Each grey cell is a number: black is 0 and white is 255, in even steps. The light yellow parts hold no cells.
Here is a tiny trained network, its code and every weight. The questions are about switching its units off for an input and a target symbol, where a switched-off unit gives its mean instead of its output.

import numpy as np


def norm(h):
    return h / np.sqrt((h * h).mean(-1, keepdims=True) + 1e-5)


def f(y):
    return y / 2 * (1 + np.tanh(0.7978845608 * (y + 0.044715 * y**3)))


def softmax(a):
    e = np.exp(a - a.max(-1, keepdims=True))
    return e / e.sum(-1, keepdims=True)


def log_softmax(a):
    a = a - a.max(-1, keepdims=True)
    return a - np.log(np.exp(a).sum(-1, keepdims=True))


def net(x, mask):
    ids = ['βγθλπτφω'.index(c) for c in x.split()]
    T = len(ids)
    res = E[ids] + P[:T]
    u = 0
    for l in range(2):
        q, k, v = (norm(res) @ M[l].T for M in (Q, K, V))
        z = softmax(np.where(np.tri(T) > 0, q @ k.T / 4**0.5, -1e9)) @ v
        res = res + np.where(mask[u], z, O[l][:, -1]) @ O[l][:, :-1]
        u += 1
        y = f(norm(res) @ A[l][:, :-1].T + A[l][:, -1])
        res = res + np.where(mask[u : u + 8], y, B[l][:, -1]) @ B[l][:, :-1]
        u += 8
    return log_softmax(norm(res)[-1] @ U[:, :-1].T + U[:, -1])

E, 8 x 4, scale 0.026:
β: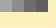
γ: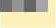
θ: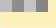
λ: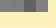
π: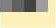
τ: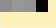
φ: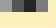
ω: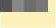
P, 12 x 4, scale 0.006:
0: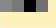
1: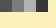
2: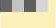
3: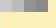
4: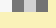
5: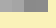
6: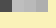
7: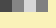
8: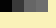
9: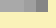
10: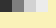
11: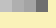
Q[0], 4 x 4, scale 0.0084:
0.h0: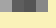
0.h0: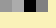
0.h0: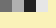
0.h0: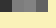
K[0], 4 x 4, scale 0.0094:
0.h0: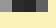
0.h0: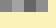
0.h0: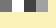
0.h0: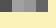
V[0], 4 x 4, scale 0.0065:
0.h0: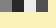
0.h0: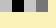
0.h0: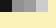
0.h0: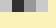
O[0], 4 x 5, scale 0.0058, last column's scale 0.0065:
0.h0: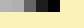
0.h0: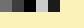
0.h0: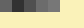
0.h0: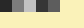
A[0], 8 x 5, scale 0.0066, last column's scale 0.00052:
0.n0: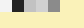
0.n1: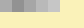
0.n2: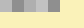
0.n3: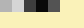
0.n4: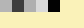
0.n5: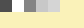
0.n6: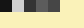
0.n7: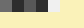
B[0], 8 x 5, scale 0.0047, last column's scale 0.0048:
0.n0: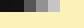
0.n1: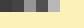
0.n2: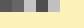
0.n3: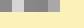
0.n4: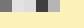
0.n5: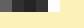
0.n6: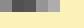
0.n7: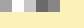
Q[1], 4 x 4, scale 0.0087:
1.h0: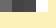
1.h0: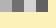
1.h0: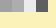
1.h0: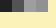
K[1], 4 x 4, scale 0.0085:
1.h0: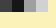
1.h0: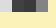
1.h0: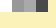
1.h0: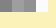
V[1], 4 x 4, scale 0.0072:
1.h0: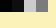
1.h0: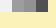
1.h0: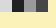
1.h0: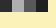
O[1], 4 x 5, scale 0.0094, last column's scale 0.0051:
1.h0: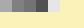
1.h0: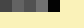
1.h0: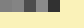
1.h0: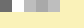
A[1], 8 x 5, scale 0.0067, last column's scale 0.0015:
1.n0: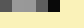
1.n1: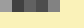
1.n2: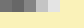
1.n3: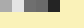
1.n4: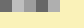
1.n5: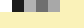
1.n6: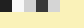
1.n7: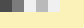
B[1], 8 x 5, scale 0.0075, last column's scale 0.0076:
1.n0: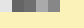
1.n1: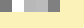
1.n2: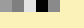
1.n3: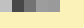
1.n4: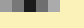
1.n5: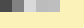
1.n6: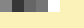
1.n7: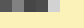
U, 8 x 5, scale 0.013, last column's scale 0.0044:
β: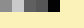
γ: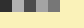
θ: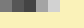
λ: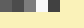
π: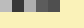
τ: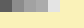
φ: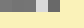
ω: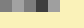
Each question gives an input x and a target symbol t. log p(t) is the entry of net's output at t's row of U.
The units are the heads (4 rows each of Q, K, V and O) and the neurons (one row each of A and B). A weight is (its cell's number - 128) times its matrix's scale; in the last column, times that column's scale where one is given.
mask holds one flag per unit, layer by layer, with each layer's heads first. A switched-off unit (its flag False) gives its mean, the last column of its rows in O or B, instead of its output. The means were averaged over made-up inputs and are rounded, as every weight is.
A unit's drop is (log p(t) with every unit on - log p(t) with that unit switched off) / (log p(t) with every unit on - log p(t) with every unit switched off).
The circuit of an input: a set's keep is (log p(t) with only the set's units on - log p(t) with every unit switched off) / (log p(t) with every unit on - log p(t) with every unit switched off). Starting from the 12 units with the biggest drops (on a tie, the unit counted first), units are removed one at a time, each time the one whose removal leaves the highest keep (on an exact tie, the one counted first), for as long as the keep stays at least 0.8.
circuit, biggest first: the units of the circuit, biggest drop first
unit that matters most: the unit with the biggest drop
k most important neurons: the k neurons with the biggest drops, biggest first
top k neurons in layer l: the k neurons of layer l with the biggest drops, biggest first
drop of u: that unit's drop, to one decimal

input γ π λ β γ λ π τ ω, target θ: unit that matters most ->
1.n2
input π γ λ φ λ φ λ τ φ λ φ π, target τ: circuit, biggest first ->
1.h0; 1.n5; 1.n6
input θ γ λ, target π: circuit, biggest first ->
1.h0; 0.h0
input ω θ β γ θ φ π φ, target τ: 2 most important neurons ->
1.n5; 1.n6
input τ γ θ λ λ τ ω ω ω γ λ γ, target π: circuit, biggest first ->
1.h0; 0.h0
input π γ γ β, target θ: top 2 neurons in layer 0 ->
0.n3; 0.n6
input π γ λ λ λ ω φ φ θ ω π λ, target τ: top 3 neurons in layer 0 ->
0.n5; 0.n3; 0.n7
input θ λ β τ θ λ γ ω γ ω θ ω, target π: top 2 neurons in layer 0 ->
0.n6; 0.n4
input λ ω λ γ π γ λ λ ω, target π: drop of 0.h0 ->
0.4
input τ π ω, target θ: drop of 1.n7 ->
0.0
